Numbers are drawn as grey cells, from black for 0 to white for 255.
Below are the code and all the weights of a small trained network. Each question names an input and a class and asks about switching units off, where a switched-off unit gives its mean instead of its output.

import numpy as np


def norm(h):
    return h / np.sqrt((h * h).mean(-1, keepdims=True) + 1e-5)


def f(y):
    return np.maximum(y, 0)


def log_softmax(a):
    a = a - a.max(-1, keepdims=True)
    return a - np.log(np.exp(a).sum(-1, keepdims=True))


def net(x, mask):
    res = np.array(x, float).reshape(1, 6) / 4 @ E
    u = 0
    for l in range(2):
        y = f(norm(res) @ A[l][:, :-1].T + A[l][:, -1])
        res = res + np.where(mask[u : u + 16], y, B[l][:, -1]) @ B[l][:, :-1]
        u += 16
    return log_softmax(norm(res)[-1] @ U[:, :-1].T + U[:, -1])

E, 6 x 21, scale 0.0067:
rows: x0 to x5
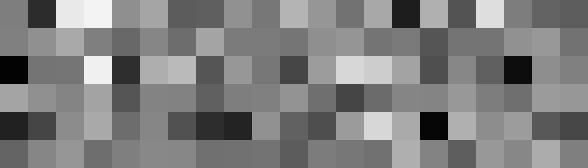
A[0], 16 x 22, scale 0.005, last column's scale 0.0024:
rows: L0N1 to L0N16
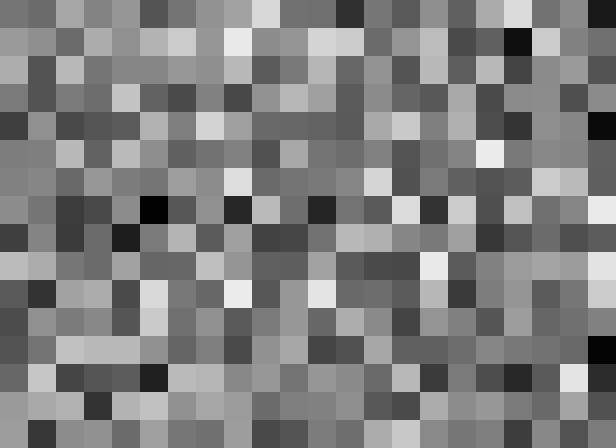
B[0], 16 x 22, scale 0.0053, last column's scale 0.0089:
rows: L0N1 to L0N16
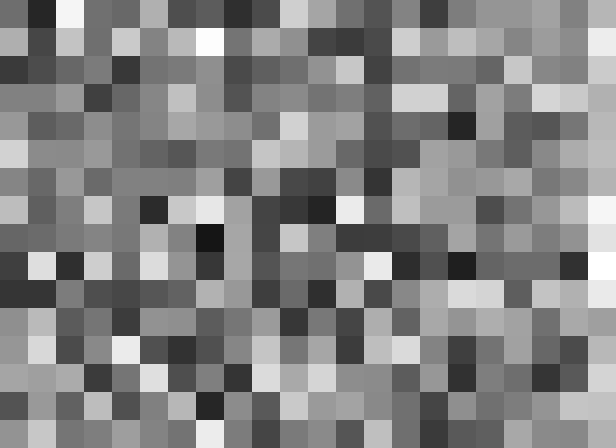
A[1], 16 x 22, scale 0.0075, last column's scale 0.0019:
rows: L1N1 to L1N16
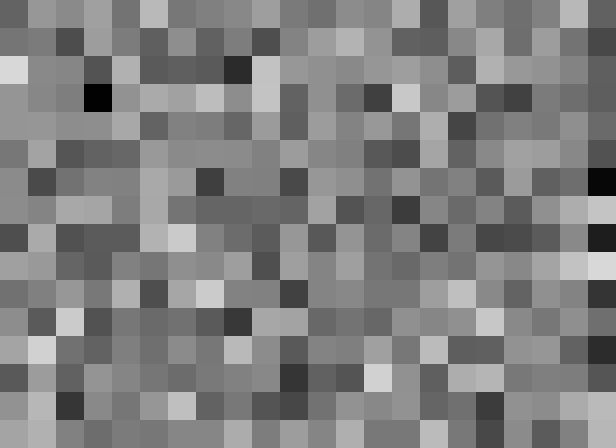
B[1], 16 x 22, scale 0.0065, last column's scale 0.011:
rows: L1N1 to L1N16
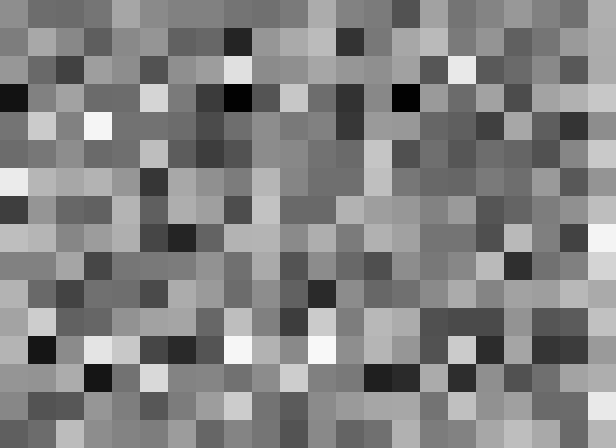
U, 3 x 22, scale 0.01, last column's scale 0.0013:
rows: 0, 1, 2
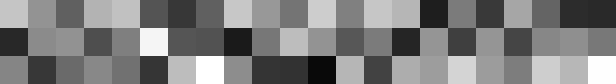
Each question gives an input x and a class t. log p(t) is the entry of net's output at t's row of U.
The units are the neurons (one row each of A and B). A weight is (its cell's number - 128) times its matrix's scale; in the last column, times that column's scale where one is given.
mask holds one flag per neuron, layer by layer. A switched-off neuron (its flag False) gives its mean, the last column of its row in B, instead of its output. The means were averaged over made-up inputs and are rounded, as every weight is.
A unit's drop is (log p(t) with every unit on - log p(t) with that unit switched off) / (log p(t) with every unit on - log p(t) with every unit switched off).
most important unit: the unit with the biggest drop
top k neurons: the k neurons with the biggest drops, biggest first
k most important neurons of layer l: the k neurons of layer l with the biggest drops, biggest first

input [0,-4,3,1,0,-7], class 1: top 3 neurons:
L0N8, L0N10, L0N2
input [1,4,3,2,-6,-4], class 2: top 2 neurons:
L0N2, L0N11
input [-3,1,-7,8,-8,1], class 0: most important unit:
L0N10
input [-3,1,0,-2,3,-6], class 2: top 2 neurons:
L0N8, L0N10
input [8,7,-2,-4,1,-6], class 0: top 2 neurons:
L0N13, L1N12
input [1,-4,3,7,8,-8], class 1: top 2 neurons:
L1N14, L0N10
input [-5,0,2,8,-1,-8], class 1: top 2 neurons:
L0N14, L1N4
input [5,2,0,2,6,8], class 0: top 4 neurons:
L0N10, L0N13, L1N3, L1N4
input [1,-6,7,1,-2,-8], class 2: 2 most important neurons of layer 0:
L0N2, L0N11
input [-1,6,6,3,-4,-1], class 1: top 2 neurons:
L1N4, L0N14
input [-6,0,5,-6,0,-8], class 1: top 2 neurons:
L0N14, L1N4
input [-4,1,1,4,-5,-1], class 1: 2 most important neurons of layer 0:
L0N14, L0N2
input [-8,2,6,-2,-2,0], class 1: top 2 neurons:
L1N4, L0N14
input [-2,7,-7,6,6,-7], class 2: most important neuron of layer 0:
L0N8
